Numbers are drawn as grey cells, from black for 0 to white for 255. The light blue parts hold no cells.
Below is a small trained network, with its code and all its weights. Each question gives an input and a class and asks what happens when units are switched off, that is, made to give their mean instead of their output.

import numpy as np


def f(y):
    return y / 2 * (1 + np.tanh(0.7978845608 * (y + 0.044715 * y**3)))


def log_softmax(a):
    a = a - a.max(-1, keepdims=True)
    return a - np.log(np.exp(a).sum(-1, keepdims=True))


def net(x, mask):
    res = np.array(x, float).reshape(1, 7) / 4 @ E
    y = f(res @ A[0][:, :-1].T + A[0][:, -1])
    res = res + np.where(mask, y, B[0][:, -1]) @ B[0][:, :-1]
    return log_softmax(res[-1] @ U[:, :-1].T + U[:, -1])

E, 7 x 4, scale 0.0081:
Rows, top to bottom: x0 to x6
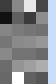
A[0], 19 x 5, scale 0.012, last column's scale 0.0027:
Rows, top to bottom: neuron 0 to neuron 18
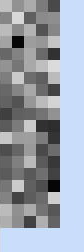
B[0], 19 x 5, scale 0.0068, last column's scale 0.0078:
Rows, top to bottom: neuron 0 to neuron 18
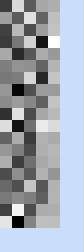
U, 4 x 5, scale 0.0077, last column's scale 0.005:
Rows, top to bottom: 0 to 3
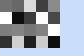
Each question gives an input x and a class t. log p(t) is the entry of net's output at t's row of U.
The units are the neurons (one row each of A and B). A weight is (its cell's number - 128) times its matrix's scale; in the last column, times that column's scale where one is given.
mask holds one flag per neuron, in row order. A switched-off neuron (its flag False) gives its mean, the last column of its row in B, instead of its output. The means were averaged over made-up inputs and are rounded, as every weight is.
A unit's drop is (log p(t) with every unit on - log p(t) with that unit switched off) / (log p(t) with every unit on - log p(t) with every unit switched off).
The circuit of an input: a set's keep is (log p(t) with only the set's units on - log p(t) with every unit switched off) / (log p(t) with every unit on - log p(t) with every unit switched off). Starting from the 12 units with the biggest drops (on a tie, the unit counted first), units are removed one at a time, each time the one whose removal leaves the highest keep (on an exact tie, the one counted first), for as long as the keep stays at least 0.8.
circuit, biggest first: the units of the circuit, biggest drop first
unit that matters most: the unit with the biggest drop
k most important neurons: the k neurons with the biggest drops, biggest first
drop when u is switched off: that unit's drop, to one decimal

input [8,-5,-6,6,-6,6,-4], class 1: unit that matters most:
neuron 10
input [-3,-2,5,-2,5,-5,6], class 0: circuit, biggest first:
neuron 6; neuron 15
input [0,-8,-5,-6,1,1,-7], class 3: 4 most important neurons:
neuron 17; neuron 0; neuron 2; neuron 11
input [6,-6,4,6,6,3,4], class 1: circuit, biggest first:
neuron 10; neuron 3
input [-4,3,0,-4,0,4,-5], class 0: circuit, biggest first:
neuron 3; neuron 10
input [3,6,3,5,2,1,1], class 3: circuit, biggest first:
neuron 9; neuron 3
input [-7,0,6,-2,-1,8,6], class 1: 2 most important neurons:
neuron 18; neuron 3
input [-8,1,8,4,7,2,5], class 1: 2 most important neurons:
neuron 18; neuron 3
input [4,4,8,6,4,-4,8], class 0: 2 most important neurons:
neuron 6; neuron 15
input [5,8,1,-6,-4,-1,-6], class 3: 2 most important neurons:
neuron 9; neuron 12
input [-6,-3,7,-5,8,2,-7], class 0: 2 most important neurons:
neuron 3; neuron 10
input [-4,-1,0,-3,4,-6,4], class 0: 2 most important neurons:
neuron 10; neuron 6
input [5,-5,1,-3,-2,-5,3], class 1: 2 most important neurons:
neuron 10; neuron 3
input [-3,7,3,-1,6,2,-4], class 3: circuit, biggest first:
neuron 9
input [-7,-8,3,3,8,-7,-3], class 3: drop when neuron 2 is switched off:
0.2
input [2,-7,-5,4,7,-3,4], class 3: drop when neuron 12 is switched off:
0.0
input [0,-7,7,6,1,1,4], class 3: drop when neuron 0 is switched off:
0.2
